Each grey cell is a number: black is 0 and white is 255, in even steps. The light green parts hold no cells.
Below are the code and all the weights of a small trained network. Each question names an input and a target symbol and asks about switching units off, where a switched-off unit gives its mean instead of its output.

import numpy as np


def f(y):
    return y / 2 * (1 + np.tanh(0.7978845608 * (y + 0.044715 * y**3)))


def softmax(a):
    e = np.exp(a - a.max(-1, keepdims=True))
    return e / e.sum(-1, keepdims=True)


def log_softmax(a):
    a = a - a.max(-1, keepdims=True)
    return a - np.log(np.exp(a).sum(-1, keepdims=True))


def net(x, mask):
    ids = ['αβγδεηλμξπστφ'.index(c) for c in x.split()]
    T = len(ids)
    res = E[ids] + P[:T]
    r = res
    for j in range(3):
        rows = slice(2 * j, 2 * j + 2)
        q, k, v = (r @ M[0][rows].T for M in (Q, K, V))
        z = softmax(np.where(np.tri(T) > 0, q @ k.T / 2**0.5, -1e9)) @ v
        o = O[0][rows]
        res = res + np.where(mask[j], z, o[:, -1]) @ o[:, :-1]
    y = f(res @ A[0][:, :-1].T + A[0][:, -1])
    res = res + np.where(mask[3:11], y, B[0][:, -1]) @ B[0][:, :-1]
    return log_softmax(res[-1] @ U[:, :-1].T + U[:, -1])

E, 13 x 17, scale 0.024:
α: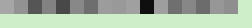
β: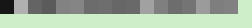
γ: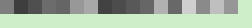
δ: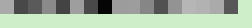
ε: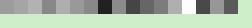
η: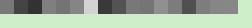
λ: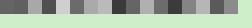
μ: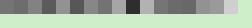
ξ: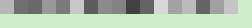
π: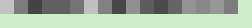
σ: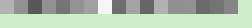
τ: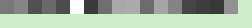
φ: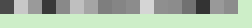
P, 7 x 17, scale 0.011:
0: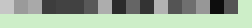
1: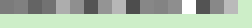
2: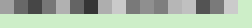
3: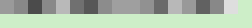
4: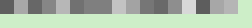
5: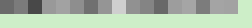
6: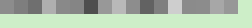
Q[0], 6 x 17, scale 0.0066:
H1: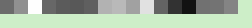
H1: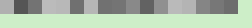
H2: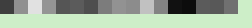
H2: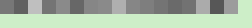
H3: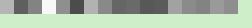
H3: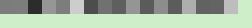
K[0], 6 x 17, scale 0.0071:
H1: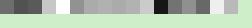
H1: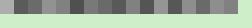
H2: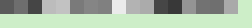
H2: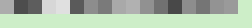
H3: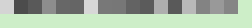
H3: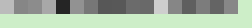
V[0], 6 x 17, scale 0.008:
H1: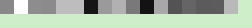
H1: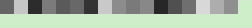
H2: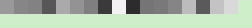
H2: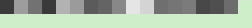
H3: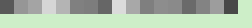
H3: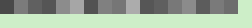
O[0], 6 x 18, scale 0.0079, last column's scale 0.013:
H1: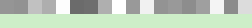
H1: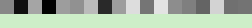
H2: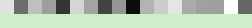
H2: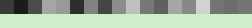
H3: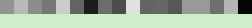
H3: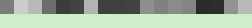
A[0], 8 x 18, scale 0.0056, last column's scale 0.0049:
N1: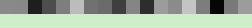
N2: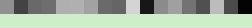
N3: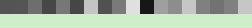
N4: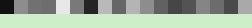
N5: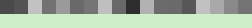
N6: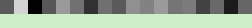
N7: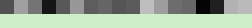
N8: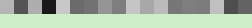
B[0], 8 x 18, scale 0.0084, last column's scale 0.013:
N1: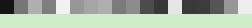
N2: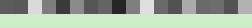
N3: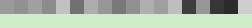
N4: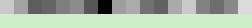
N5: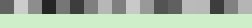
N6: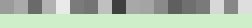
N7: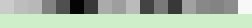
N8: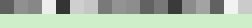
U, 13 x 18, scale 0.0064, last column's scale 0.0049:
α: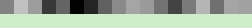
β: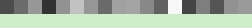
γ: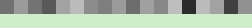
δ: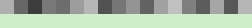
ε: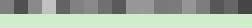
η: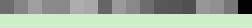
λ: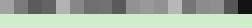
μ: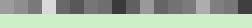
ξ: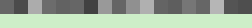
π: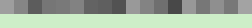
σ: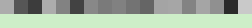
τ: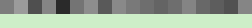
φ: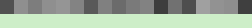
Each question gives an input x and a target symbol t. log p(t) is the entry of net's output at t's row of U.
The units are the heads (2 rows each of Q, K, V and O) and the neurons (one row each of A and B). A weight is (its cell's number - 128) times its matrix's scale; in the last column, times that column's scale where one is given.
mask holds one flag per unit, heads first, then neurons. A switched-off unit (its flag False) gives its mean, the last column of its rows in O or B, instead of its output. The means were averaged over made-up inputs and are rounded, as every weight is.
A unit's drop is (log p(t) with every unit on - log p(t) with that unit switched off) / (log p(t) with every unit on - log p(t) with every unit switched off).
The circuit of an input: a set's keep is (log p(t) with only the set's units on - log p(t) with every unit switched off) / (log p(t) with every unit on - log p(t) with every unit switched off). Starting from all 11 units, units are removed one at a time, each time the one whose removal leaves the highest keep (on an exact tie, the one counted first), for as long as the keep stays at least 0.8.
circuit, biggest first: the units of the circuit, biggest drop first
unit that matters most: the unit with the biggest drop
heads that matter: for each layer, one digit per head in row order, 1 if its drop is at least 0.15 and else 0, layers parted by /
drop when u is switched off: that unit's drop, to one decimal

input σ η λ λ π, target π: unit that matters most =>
H2
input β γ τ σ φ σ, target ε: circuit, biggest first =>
[H1, N2, N8, H2]
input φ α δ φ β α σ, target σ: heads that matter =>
010
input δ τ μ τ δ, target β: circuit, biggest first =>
[N1, H1]
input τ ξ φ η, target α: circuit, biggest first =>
[H1, N5]
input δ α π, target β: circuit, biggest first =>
[N1, H1]
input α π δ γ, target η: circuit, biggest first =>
[H1, N8]
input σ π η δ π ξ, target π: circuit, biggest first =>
[H2, N4, N6]
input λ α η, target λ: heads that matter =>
110
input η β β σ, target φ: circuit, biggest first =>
[H1, N1, H2, N6]
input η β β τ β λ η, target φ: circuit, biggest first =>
[H1, H2, N1, N6]
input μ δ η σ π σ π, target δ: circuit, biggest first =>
[H2, H1]
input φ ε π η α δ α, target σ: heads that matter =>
010
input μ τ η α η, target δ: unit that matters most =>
H2
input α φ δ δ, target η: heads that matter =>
100
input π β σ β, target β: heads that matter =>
110
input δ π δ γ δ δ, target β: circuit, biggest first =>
[H1, N1]
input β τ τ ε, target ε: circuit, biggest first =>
[H1, N8, N2, H2]
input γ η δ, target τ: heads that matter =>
111
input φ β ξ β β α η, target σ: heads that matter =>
010
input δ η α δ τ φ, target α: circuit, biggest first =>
[H3]
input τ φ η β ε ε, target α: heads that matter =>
110
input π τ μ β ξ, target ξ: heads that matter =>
110
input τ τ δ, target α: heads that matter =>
110
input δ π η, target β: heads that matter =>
100
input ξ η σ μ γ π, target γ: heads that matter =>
110
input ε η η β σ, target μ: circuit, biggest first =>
[H1]
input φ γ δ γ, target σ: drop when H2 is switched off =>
0.5
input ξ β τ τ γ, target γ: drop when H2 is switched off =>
0.2
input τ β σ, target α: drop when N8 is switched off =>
0.0
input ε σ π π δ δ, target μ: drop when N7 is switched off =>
0.0
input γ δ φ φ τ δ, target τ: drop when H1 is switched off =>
1.3
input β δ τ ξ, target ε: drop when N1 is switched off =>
0.1
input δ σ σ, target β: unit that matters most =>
N1
